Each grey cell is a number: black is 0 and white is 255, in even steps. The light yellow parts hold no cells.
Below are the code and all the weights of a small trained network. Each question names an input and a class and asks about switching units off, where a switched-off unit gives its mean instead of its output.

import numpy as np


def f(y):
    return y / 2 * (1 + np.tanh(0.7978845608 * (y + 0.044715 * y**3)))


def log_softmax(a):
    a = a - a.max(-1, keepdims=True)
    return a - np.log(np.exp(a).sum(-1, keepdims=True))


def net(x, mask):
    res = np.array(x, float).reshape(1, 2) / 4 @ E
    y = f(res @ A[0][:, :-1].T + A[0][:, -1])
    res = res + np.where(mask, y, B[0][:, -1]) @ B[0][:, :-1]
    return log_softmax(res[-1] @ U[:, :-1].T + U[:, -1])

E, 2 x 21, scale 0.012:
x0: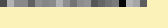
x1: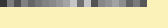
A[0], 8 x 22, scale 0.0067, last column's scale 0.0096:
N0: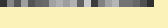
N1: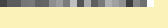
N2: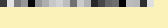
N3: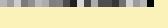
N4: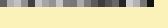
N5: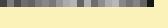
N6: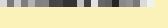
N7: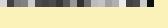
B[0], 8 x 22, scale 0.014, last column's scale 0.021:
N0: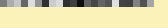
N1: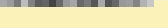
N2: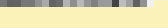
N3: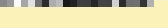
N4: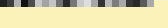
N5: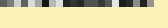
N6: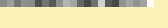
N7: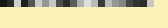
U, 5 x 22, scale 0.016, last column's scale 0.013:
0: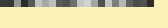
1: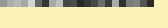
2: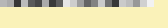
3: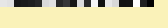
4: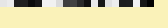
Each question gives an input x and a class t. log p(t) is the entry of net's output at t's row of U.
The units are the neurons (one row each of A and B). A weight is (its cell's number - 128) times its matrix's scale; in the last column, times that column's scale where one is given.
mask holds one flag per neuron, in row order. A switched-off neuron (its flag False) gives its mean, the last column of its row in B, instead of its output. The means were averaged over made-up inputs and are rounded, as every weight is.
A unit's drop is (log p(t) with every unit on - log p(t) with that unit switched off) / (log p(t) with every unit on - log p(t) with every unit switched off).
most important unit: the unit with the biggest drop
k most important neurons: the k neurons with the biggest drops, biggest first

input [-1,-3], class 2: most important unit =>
N0
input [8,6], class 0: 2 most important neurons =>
(N2, N4)
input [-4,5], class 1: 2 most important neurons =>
(N2, N4)
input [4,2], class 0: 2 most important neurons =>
(N6, N4)
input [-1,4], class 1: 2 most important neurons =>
(N6, N2)
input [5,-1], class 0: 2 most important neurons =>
(N4, N6)
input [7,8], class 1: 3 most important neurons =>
(N0, N5, N7)
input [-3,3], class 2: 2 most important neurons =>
(N3, N4)
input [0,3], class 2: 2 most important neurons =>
(N3, N7)
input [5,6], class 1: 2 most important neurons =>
(N0, N7)
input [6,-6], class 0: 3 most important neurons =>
(N4, N2, N0)
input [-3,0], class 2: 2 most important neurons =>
(N4, N3)
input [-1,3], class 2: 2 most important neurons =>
(N3, N7)
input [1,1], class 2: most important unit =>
N7
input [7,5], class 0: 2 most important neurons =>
(N2, N4)
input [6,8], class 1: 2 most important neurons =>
(N0, N5)
